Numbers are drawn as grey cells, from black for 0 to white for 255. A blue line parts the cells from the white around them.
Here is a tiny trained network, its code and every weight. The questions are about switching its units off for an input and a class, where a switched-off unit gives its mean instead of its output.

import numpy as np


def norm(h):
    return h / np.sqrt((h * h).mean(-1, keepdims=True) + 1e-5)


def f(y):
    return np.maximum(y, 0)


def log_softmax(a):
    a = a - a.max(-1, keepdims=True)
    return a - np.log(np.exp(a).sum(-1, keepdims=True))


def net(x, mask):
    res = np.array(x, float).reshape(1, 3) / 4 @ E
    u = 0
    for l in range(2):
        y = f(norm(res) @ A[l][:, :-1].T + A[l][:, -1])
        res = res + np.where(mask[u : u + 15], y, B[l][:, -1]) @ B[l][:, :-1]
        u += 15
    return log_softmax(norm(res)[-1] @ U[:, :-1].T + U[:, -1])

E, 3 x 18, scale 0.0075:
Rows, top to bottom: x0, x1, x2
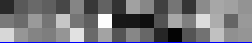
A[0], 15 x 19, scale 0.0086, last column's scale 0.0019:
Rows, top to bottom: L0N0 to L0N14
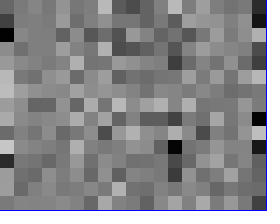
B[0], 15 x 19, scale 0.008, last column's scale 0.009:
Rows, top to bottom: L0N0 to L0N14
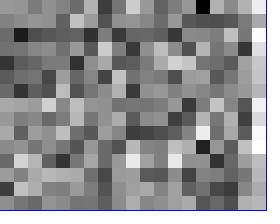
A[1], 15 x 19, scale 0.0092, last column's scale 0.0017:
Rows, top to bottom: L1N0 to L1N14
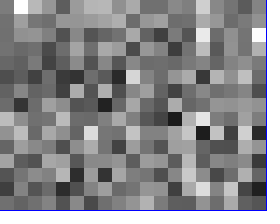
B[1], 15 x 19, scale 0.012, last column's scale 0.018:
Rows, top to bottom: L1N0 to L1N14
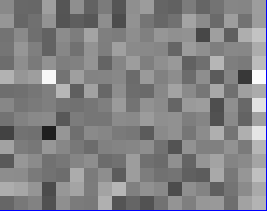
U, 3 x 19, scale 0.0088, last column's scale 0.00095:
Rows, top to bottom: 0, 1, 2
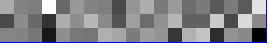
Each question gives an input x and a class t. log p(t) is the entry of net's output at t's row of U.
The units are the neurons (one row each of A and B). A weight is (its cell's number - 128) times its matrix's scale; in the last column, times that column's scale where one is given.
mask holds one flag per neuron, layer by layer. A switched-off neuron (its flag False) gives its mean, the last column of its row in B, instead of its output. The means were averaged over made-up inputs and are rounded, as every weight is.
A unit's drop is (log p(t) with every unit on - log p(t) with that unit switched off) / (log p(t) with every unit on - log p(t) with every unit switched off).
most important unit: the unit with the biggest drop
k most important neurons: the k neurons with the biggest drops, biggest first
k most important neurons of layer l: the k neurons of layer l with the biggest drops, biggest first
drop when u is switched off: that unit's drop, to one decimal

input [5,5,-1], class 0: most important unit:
L0N0
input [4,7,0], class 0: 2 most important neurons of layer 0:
L0N0, L0N9
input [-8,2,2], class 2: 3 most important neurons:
L1N5, L0N6, L0N5
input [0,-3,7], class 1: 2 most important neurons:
L1N9, L0N10
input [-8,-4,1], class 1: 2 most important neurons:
L0N8, L0N3
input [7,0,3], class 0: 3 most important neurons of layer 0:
L0N10, L0N9, L0N11
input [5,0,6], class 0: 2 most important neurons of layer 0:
L0N10, L0N9
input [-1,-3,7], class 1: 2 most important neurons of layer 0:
L0N10, L0N2
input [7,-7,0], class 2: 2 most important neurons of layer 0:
L0N9, L0N0
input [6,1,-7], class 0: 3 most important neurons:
L1N5, L0N8, L0N3
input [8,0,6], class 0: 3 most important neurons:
L0N10, L1N5, L0N9
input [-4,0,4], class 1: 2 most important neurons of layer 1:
L1N5, L1N7
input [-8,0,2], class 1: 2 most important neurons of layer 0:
L0N9, L0N3
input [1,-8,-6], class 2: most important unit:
L0N10
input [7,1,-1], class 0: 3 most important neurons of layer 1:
L1N5, L1N9, L1N4
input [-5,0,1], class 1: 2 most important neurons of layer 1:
L1N5, L1N7
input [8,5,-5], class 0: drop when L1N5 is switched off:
0.1
